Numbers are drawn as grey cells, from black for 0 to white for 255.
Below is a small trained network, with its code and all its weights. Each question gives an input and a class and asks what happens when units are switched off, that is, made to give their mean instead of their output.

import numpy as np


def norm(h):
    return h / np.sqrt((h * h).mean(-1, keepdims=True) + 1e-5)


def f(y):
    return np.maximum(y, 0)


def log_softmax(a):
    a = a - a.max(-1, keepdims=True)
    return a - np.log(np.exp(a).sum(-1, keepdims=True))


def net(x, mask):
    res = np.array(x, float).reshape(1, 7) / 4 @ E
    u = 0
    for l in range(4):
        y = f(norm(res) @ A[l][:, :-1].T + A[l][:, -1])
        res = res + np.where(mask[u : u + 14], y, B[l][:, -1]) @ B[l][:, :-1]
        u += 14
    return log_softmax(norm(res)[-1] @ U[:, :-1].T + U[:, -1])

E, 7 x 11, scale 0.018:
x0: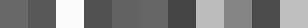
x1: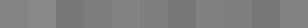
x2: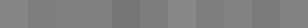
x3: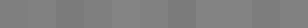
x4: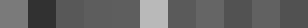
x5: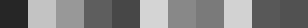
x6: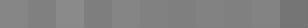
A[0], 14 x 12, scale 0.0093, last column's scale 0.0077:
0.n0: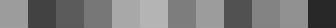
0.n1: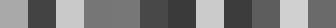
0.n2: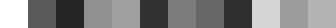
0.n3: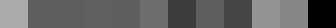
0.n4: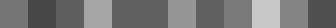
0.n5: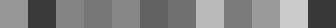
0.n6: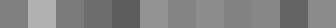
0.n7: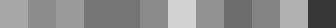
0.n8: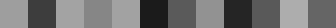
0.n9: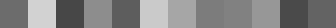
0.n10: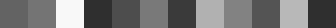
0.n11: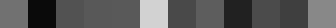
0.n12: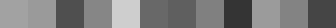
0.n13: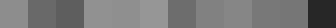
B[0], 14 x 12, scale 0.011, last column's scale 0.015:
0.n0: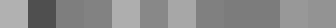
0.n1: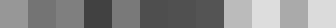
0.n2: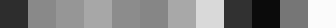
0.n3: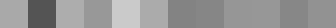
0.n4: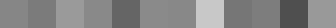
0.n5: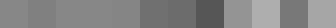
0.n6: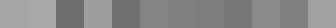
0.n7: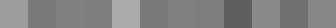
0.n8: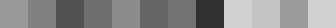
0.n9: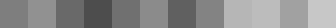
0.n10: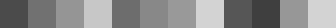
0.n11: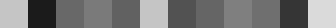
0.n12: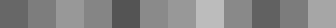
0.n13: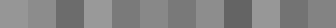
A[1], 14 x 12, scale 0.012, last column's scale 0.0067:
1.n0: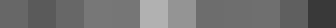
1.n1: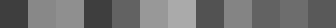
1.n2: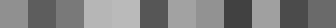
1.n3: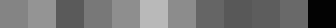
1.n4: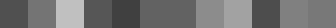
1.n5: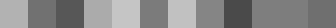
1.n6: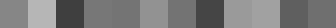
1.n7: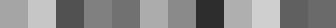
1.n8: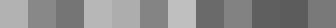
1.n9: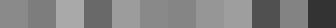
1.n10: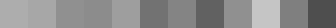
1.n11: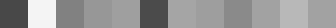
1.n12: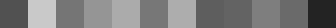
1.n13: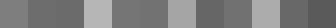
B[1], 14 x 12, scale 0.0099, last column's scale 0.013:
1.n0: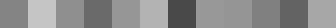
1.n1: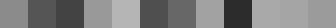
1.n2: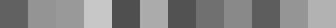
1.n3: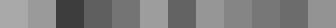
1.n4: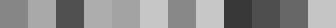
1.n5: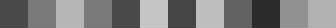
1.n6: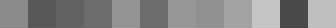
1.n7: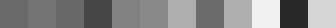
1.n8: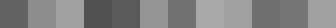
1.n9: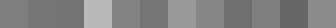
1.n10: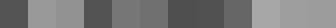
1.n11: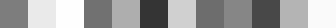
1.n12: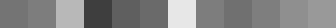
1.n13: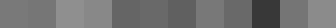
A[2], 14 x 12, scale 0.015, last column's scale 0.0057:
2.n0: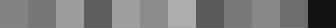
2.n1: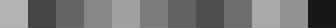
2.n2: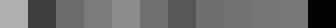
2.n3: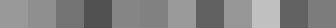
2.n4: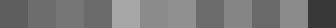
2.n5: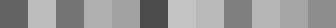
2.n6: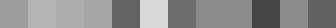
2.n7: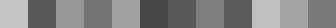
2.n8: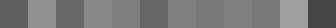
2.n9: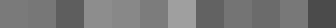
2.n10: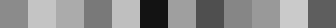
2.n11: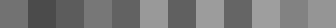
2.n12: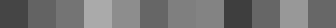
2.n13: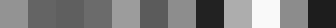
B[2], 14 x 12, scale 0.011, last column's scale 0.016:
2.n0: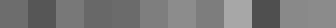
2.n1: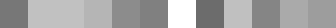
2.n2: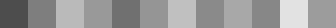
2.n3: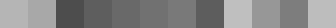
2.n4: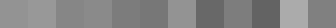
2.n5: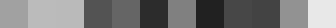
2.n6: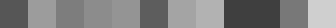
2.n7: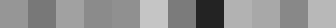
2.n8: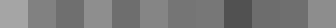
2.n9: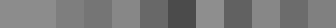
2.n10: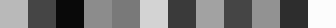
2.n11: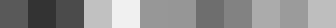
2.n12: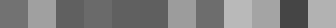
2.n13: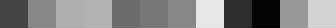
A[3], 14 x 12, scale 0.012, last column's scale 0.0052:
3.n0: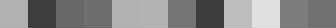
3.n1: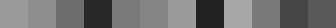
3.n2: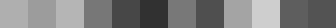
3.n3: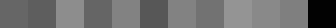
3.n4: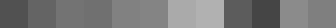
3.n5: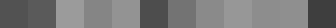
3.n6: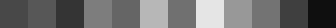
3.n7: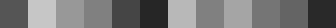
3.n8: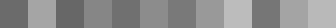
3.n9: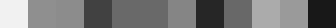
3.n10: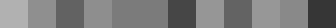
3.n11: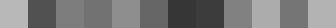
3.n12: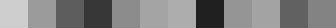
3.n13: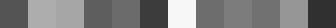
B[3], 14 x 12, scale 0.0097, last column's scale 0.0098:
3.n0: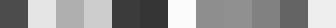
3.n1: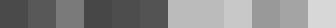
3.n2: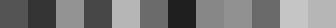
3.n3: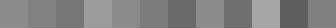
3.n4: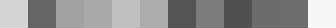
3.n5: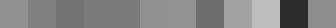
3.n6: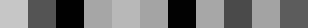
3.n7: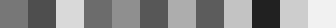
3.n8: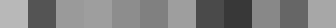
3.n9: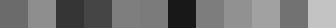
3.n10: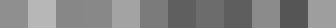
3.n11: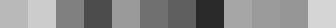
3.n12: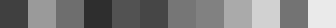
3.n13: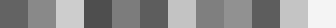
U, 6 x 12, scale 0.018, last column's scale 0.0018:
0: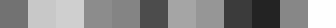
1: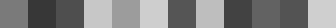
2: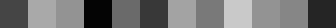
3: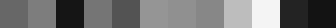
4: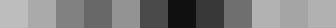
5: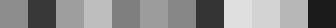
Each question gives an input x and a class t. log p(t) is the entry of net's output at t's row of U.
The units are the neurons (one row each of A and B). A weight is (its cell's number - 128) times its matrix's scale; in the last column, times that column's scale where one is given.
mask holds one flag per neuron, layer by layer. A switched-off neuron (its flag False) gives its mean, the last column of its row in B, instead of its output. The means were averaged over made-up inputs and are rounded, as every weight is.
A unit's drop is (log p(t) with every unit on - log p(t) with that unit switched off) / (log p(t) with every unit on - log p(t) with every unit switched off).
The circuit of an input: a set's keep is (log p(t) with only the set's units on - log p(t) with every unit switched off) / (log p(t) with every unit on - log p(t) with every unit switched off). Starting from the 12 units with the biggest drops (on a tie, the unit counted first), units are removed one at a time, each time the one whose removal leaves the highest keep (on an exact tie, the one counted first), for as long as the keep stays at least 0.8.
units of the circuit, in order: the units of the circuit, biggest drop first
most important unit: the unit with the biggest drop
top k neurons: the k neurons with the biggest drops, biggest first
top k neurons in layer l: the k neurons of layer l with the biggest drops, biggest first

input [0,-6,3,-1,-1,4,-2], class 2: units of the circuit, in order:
0.n2
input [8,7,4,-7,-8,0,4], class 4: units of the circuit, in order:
0.n2, 2.n10
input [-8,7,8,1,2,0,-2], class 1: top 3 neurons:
0.n2, 0.n1, 0.n8
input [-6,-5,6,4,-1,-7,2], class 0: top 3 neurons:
0.n11, 0.n2, 2.n10
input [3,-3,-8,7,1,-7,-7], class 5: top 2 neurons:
1.n11, 2.n7
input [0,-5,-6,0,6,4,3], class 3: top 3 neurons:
0.n2, 0.n10, 2.n13
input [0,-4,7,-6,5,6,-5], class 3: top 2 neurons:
0.n2, 0.n10
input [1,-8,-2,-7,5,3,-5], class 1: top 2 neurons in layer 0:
0.n8, 0.n1
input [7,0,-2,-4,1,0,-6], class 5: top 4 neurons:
0.n1, 0.n2, 1.n11, 0.n8
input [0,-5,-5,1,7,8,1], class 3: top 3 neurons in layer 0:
0.n2, 0.n10, 0.n9
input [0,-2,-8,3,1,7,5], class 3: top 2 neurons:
0.n2, 1.n11
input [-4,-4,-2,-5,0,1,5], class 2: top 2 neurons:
0.n11, 0.n9
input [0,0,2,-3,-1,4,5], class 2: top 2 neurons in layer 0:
0.n11, 0.n2
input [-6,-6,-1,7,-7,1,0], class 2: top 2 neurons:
0.n10, 0.n9
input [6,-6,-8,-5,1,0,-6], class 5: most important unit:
0.n1
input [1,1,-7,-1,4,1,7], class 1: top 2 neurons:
0.n8, 0.n1
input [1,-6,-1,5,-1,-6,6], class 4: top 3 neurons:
0.n1, 0.n8, 0.n11
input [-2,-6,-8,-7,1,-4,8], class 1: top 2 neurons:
1.n11, 2.n5
